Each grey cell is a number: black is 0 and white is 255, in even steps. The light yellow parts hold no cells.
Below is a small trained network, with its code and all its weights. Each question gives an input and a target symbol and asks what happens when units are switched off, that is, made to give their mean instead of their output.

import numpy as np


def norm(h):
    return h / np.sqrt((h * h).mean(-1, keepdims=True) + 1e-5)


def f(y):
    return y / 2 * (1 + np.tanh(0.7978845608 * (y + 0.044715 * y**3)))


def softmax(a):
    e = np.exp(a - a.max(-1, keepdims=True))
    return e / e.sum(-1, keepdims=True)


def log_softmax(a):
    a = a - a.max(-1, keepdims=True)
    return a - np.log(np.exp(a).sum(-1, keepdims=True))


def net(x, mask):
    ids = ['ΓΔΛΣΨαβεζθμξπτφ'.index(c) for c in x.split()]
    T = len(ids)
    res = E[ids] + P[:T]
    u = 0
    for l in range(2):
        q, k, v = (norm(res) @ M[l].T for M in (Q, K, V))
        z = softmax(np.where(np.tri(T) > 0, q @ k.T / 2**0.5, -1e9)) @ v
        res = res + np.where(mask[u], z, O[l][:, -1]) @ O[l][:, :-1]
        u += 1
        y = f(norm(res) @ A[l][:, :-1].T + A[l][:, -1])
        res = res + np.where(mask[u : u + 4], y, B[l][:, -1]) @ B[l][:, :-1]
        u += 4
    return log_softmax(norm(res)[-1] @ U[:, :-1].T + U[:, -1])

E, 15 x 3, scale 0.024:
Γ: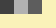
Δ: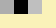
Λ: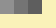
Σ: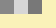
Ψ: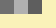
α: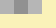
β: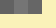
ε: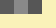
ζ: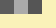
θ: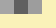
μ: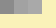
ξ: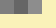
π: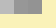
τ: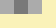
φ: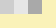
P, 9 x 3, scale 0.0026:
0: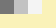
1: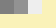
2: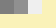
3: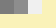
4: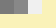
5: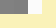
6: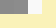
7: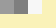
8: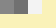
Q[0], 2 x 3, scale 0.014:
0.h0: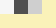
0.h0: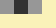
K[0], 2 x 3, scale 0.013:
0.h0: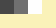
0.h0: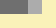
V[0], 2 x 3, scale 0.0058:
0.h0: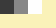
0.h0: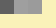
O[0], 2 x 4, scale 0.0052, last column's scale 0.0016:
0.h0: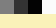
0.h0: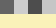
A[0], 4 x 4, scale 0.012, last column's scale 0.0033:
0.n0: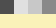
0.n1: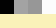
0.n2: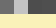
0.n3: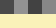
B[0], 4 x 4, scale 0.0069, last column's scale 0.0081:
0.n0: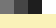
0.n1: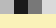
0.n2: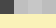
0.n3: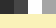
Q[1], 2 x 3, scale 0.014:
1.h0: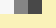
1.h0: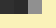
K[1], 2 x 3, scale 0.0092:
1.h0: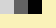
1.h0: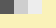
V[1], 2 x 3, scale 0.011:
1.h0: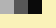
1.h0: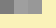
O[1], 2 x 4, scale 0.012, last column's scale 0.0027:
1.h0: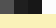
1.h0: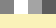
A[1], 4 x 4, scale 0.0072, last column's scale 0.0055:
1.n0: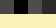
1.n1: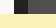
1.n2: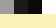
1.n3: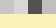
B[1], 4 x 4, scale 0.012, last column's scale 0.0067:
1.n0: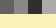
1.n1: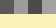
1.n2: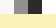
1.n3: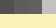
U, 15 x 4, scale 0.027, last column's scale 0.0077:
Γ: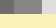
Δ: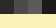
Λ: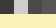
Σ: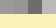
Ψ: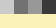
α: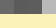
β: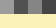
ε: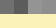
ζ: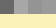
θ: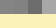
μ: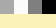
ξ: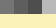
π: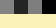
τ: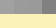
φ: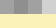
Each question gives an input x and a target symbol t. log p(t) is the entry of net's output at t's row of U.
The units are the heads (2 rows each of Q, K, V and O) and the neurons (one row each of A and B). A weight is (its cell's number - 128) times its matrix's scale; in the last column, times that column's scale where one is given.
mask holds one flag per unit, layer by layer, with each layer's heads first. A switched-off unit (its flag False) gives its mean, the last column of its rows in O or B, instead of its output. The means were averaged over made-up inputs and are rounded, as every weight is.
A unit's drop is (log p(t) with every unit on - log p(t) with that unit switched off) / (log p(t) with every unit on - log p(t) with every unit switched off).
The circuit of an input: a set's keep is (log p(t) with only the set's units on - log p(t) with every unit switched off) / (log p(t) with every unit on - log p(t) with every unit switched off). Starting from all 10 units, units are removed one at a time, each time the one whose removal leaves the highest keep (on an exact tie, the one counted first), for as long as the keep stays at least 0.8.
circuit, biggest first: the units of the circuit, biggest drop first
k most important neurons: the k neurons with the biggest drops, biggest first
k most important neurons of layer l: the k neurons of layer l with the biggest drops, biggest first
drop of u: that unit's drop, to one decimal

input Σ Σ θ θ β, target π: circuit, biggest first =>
(0.n1, 0.n3, 0.n2, 1.h0)
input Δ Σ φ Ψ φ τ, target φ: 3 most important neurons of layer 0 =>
(0.n0, 0.n1, 0.n2)
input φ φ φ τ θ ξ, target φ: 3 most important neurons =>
(0.n1, 0.n0, 1.n3)
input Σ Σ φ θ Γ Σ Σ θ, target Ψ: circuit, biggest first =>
(1.h0)
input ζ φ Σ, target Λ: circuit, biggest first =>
(0.n2, 0.n0, 1.h0, 1.n2)
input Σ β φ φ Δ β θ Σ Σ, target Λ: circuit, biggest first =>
(0.n0, 0.n2, 1.h0, 1.n2)
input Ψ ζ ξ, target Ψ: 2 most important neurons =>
(0.n3, 0.n2)
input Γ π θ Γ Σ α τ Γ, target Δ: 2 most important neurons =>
(0.n2, 0.n1)
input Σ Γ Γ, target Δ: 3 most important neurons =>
(0.n1, 0.n3, 0.n0)
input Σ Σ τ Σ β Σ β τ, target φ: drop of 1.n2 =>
0.3
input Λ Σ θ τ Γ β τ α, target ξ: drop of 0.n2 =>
0.3
